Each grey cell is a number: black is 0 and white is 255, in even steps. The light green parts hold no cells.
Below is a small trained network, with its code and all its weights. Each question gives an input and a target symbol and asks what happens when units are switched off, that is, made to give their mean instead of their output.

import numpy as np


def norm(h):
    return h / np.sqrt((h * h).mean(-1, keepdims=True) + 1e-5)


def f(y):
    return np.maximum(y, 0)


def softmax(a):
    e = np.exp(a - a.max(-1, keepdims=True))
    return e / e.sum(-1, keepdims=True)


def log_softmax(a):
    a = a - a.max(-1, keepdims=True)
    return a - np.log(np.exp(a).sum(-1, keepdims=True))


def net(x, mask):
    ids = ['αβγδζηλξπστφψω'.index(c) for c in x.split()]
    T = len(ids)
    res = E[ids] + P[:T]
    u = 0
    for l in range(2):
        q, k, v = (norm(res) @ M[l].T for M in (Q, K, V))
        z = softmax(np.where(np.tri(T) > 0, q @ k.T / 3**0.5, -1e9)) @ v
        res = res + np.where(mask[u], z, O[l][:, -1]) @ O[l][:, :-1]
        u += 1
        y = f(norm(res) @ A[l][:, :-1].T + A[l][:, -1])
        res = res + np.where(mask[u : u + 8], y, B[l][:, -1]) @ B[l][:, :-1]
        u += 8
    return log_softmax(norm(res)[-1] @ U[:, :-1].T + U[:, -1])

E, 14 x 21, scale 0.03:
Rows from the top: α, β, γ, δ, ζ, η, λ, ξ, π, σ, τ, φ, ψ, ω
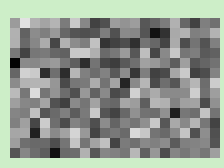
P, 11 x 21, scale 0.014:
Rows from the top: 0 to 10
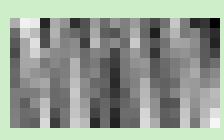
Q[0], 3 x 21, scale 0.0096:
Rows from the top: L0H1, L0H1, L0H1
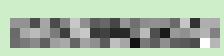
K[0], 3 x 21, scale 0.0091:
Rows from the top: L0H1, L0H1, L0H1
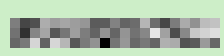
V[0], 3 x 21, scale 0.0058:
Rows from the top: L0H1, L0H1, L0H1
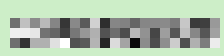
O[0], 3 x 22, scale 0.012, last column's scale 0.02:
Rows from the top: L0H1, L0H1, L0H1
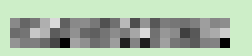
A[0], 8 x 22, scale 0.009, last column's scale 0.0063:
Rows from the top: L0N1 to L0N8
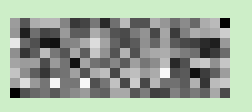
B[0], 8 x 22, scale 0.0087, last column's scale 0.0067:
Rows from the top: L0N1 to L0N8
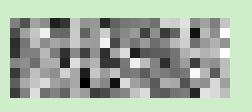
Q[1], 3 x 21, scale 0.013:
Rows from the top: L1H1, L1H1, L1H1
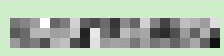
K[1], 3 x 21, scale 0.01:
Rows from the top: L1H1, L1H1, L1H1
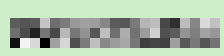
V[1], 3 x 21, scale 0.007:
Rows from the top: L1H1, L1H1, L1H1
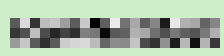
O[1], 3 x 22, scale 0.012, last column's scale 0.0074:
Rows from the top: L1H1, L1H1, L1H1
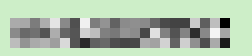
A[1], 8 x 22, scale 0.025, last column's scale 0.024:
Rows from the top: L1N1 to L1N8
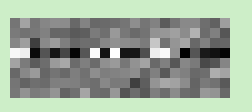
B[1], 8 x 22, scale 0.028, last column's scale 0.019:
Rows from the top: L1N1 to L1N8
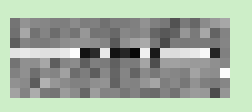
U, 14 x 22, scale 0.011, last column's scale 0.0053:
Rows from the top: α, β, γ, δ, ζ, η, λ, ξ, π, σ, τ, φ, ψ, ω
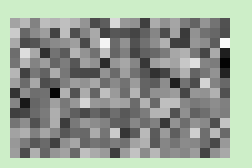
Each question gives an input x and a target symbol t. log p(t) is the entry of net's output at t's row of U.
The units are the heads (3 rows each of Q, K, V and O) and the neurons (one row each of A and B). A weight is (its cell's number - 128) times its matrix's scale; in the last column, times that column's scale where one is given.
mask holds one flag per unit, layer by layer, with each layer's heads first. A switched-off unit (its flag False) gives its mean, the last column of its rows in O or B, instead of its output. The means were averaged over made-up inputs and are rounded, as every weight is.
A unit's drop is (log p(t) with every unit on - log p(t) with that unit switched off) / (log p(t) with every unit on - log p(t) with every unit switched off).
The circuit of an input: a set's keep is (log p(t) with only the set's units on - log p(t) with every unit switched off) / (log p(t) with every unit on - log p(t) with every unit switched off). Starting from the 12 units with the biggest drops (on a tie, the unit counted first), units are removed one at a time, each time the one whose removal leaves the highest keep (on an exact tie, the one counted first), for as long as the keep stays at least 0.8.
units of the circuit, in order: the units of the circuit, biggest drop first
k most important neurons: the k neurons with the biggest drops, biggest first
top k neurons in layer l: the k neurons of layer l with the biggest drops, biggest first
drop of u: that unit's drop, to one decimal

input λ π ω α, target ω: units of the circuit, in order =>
(L1H1; L0N2)
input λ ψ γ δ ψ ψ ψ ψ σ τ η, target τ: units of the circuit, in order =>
(L1H1)
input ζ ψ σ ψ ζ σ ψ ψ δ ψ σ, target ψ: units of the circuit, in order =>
(L1H1; L0H1)
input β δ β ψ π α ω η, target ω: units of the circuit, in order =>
(L1H1; L0H1)
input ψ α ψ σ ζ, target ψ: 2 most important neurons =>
(L0N2; L0N1)
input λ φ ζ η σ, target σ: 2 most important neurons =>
(L0N2; L0N5)
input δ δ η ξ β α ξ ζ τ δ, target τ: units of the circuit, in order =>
(L1H1; L0H1)
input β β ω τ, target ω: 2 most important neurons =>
(L1N3; L0N8)
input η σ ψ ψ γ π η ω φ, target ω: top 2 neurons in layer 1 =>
(L1N3; L1N6)
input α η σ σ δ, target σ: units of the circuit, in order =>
(L1H1; L0N5)
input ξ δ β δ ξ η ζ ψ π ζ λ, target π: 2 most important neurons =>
(L0N6; L0N1)
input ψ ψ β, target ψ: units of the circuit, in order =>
(L1H1; L0N6)
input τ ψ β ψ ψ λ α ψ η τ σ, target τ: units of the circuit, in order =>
(L1H1; L0N5)
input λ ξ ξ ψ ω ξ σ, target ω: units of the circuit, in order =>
(L1H1)
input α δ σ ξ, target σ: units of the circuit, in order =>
(L1H1; L0N2)
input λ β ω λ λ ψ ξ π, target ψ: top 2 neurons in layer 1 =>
(L1N2; L1N6)
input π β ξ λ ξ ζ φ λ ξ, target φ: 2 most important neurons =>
(L0N7; L1N1)
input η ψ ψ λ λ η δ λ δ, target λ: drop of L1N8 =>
0.5
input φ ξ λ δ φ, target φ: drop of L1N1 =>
0.1
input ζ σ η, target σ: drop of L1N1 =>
0.0
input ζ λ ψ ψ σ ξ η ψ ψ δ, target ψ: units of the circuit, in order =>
(L1H1)
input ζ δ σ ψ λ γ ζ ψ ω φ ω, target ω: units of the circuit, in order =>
(L1H1; L0H1)
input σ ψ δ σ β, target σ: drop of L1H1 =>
0.9
